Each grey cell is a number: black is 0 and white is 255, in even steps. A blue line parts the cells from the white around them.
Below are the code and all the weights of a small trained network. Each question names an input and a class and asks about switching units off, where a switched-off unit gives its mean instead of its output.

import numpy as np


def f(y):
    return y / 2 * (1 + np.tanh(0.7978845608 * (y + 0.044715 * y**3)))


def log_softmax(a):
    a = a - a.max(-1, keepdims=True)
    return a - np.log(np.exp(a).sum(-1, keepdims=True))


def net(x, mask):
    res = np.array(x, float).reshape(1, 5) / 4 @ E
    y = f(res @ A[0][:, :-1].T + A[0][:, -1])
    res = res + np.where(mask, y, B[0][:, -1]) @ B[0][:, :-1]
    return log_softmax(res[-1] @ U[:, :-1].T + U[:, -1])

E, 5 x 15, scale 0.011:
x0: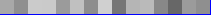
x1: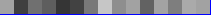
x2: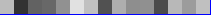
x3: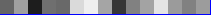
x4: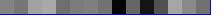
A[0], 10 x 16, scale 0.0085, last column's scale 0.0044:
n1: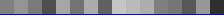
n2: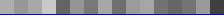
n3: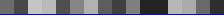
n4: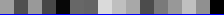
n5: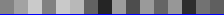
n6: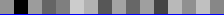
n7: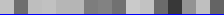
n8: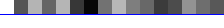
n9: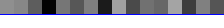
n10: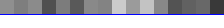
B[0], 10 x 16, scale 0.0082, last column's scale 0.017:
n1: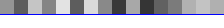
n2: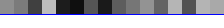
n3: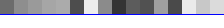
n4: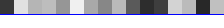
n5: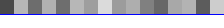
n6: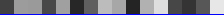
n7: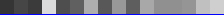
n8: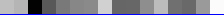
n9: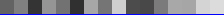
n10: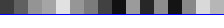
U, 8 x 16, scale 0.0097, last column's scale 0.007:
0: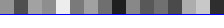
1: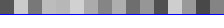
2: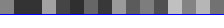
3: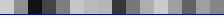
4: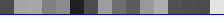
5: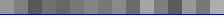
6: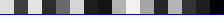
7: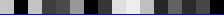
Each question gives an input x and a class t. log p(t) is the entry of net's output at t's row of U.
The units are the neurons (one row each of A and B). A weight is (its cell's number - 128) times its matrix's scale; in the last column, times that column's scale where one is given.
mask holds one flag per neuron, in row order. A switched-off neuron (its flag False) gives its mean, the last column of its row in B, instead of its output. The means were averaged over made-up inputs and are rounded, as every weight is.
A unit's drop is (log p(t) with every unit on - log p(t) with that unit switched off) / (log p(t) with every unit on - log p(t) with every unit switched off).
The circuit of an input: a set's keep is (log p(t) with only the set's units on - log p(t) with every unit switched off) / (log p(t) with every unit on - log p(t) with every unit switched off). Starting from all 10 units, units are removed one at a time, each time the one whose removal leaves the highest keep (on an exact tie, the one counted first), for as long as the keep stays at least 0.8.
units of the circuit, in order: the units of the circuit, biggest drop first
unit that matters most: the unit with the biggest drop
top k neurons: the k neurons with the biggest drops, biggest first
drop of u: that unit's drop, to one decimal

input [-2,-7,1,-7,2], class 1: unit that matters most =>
n5
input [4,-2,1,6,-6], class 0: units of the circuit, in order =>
n8, n1
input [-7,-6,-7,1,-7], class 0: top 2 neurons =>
n10, n6
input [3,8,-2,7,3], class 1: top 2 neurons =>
n4, n8
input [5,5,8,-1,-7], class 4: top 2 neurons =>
n6, n3
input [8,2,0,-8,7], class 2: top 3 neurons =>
n2, n7, n10
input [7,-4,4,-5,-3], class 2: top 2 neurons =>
n7, n2
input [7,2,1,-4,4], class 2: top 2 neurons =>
n2, n7
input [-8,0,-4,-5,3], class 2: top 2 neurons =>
n9, n6
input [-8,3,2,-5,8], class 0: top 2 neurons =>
n3, n7
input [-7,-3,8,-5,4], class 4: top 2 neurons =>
n6, n7
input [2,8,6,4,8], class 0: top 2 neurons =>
n3, n5
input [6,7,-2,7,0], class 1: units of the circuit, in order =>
n4, n8
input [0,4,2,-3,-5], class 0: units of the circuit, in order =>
n10
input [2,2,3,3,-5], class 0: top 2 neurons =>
n8, n1
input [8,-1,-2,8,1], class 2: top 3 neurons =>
n2, n8, n7
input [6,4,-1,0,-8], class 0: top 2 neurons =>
n10, n1
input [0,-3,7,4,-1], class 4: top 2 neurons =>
n6, n8
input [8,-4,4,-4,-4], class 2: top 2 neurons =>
n7, n2
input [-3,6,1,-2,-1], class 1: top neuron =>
n4
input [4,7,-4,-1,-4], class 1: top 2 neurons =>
n4, n6
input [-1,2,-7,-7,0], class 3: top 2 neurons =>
n8, n6
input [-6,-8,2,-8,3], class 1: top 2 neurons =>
n5, n9
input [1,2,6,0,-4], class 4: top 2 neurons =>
n6, n3
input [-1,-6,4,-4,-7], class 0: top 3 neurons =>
n1, n10, n4
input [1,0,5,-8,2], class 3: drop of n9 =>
0.0
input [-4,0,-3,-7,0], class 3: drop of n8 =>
0.8
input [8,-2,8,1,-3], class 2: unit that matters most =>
n7
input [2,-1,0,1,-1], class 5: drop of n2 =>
0.2
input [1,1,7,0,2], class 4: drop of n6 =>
0.7
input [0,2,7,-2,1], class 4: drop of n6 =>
0.8
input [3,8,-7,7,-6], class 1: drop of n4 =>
0.7
